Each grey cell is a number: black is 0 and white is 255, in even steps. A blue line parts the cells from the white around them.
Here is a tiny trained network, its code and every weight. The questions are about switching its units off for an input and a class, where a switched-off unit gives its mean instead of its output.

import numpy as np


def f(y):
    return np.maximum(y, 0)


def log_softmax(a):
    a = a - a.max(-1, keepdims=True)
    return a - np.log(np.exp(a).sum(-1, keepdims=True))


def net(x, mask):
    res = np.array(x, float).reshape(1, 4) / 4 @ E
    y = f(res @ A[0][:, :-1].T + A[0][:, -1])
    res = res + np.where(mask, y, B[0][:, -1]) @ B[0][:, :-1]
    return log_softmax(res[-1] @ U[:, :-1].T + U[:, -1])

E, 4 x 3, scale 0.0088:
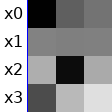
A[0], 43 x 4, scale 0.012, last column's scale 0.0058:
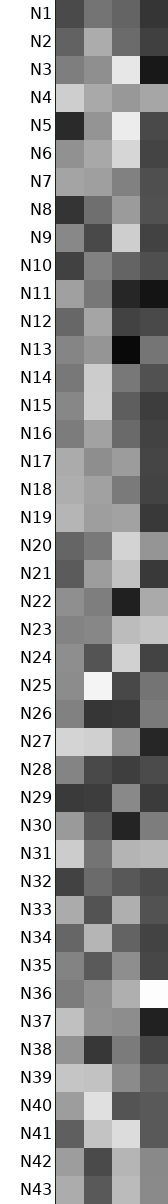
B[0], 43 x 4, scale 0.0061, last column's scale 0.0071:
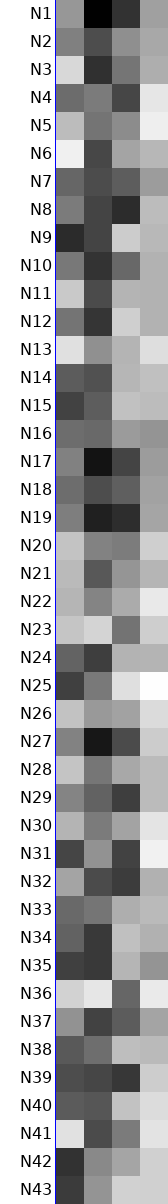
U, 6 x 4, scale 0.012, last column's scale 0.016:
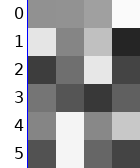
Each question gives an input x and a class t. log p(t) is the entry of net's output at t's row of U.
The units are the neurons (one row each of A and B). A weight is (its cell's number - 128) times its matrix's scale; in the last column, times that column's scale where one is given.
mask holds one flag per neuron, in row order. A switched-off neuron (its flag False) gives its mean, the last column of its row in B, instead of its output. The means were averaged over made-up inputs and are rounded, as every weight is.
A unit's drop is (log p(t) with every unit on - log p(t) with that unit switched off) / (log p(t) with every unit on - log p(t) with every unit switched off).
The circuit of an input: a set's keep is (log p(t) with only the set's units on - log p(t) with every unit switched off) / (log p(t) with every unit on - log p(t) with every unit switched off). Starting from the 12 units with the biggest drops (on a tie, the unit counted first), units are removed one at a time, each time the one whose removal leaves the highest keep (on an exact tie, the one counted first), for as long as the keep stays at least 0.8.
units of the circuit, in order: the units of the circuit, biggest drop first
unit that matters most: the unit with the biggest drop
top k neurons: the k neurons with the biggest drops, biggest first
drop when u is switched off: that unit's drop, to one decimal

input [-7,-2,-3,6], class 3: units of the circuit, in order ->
[N39, N27, N19]
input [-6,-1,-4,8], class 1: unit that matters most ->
N6
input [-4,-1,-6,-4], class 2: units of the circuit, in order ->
[N25, N40, N15]
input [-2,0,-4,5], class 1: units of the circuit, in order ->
[N41, N6]
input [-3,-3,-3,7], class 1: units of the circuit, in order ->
[N41, N6]
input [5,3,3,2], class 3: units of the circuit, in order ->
[N8, N29, N25]
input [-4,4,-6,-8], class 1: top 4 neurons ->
[N13, N11, N22, N30]
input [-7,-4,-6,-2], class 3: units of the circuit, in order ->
[N27, N39]
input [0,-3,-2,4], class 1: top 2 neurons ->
[N41, N31]
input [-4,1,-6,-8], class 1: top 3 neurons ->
[N13, N11, N22]
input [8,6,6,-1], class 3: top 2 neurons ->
[N29, N8]
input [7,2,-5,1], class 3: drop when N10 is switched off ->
0.1
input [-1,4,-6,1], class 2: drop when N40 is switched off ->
0.1
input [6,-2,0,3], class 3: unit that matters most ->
N8
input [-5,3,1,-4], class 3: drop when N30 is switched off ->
-0.1
